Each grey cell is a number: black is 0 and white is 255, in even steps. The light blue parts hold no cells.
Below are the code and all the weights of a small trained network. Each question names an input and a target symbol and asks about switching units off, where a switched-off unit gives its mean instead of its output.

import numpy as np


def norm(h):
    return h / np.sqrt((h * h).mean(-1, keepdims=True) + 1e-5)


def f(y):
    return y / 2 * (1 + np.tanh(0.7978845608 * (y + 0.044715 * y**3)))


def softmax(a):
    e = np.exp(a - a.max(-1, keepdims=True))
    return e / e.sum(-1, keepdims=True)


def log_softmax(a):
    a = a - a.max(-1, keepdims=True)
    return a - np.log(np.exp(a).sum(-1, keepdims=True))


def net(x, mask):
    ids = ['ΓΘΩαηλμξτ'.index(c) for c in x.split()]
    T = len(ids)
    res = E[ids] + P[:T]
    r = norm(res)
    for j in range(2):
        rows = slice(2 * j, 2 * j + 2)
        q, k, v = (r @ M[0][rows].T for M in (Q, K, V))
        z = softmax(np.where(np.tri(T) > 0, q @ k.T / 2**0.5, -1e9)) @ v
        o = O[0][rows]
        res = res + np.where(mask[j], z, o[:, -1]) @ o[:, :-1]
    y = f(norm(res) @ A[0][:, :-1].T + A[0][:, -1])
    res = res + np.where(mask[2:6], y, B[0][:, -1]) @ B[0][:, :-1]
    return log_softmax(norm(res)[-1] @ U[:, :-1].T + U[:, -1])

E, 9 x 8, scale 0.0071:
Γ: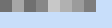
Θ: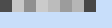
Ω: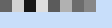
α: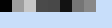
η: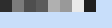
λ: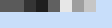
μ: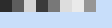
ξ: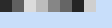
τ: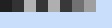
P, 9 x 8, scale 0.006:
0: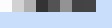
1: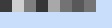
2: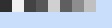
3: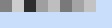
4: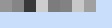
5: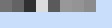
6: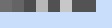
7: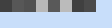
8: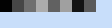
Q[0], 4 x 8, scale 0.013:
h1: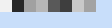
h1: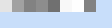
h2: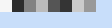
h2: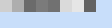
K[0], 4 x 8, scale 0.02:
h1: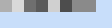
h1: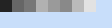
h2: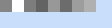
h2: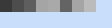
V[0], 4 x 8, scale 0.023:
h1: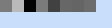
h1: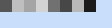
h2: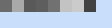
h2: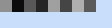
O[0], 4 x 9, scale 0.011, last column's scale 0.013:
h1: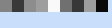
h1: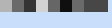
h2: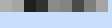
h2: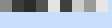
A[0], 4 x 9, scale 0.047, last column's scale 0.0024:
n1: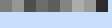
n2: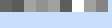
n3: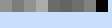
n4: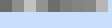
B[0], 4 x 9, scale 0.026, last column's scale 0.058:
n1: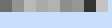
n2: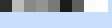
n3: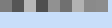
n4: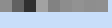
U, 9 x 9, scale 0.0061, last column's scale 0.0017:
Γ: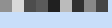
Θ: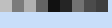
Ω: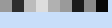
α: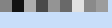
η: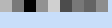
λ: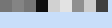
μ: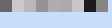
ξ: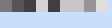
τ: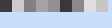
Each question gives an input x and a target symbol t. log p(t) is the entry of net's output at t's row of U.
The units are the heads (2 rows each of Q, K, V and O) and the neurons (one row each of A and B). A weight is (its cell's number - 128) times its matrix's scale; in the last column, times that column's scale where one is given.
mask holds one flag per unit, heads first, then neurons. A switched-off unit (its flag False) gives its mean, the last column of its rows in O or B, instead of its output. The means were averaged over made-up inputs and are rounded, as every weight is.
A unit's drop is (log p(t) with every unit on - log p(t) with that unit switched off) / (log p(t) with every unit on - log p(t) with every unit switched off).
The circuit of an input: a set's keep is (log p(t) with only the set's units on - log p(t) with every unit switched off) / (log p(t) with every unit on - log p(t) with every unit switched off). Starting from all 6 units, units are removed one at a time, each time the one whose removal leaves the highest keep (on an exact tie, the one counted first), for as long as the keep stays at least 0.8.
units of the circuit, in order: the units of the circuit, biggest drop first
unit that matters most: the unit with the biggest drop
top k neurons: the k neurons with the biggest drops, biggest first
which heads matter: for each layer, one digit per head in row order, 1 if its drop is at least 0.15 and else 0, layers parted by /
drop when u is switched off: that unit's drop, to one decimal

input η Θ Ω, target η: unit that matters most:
n2
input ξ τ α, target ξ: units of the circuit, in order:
[h2, n2, n4]
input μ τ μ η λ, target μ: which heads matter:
01
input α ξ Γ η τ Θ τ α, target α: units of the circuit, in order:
[h1, n3, n2, h2]
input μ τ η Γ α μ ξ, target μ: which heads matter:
00
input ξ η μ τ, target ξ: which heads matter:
01
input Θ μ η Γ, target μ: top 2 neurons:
[n2, n1]
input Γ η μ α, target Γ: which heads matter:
11
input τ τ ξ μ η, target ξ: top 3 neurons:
[n2, n4, n1]
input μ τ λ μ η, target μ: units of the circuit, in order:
[n2, h2]
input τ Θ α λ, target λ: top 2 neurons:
[n2, n1]
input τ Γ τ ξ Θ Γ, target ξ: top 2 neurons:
[n2, n4]
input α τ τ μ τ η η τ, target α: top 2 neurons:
[n3, n2]
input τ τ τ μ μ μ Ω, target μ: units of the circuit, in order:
[n2]
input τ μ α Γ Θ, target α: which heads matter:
11
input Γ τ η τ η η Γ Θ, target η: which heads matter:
11
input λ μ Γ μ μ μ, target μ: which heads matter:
01
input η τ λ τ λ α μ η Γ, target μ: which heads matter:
00
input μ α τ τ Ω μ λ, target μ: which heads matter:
00
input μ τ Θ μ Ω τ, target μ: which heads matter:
01
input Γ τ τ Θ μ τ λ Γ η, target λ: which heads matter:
11
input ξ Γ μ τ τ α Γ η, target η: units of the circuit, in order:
[h1, n2, n1]
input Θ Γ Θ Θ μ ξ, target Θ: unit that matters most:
h1
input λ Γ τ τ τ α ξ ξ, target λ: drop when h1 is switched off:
1.0
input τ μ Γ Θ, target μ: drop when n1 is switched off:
0.0
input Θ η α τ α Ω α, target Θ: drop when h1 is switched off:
0.8
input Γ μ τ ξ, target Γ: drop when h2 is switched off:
0.9
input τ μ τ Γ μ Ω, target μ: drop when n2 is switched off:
0.5
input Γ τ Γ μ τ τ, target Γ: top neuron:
[n1]
